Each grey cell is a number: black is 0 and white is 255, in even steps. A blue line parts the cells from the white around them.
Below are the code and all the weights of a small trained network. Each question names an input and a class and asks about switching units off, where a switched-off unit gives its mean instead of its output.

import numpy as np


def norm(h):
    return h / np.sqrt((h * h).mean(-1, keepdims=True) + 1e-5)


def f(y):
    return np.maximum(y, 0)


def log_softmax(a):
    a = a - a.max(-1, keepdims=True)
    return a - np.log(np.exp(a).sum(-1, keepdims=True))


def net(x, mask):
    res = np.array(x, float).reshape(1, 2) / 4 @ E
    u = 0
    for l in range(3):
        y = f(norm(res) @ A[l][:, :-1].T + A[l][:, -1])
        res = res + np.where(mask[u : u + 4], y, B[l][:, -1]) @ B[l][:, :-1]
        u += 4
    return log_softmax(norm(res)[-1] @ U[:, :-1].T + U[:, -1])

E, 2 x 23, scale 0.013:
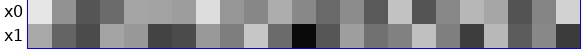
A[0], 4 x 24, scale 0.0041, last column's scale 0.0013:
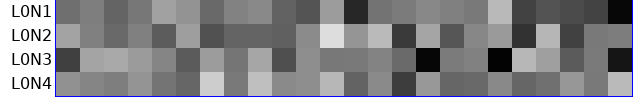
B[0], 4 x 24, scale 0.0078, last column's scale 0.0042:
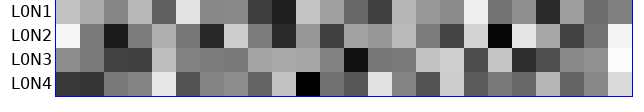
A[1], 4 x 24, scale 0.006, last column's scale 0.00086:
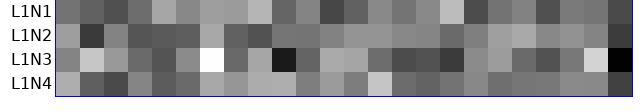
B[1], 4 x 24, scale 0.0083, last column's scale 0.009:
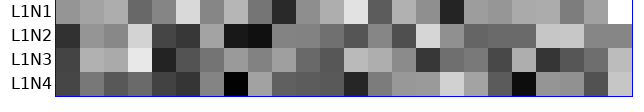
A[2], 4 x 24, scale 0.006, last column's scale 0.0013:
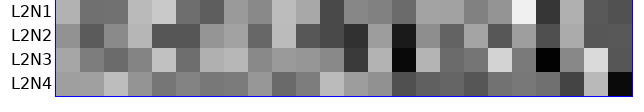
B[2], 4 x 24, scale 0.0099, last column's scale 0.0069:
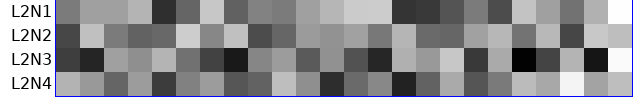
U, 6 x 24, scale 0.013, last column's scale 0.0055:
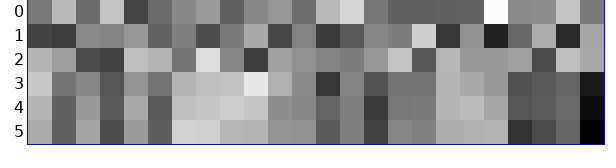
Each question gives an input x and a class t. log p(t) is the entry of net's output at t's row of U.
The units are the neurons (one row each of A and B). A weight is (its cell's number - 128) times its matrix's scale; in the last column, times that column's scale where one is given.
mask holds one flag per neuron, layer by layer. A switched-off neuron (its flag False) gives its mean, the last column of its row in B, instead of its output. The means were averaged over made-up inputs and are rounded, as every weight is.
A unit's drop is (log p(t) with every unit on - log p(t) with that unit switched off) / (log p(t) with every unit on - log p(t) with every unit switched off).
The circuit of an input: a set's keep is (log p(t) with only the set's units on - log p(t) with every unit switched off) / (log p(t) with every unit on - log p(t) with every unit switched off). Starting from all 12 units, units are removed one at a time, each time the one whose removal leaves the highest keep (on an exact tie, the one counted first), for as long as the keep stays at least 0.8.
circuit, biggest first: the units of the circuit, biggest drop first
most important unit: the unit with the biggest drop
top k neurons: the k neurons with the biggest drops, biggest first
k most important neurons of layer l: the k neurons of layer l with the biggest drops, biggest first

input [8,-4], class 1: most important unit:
L2N3
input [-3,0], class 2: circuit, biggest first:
(L0N3, L2N3, L1N1)
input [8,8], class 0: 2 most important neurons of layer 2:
(L2N1, L2N2)
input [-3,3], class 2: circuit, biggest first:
(L1N1, L2N3, L0N3, L2N1)
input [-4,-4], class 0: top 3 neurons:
(L2N3, L0N4, L1N4)
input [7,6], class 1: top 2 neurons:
(L2N3, L0N2)
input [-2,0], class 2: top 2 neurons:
(L1N1, L2N3)
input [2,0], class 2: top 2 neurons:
(L2N3, L2N1)
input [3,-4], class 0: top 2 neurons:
(L0N3, L1N3)
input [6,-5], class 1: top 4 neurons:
(L1N1, L2N3, L0N4, L2N1)
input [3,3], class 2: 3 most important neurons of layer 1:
(L1N4, L1N3, L1N1)
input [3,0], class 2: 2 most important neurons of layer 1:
(L1N4, L1N1)
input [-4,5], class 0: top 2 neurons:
(L1N4, L2N3)
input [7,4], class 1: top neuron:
(L2N3)
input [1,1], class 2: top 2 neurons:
(L2N3, L1N1)
